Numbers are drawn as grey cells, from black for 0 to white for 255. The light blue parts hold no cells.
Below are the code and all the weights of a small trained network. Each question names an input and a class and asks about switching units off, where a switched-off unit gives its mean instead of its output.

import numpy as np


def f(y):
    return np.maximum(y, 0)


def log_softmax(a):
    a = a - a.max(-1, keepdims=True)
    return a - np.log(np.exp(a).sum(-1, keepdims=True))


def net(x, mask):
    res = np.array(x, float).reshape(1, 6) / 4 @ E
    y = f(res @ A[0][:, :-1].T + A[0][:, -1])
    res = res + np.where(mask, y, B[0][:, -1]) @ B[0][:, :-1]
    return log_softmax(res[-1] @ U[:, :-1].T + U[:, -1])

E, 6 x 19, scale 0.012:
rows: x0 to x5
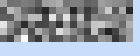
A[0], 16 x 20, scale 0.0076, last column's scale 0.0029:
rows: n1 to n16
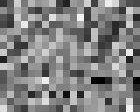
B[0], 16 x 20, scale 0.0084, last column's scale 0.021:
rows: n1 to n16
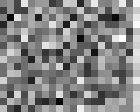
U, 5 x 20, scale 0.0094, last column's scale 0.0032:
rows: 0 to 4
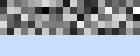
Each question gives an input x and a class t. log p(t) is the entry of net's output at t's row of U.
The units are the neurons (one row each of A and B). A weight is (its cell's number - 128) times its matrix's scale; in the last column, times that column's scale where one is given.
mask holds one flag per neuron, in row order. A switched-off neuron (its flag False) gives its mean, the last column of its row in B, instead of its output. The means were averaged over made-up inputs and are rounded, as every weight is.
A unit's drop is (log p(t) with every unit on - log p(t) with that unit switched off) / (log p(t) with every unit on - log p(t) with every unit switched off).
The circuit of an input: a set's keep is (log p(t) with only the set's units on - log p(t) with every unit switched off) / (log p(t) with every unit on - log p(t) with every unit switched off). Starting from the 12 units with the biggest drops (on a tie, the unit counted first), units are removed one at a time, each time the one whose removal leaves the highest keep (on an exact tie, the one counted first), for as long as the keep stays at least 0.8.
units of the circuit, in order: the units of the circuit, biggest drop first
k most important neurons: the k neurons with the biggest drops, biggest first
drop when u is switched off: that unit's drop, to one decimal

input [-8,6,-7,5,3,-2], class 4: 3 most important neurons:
(n14; n8; n15)
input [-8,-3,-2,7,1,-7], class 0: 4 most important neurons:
(n10; n7; n12; n9)
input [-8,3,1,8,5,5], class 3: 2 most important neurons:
(n16; n1)
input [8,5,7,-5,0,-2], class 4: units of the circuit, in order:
(n3)
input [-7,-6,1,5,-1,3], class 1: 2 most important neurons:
(n8; n15)
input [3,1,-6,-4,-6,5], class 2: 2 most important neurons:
(n1; n3)
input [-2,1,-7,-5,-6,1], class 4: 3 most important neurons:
(n14; n6; n5)
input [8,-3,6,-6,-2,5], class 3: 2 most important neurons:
(n12; n9)
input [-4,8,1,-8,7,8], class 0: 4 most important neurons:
(n4; n8; n15; n1)
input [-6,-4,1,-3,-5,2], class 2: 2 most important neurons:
(n1; n11)
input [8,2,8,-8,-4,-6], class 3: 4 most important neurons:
(n9; n12; n14; n4)
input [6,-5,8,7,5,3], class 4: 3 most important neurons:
(n3; n12; n9)
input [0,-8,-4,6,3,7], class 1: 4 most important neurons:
(n8; n15; n7; n10)
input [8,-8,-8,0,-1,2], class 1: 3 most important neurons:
(n8; n15; n3)
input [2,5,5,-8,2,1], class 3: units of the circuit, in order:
(n9)
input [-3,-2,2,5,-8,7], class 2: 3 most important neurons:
(n1; n7; n10)
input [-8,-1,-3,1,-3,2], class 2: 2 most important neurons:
(n3; n7)
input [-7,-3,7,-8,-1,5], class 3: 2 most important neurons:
(n12; n9)
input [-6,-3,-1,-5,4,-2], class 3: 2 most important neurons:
(n12; n1)
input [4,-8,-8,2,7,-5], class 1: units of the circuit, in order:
(n8)
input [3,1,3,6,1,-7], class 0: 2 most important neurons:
(n10; n12)
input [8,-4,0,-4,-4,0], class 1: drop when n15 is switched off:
0.4
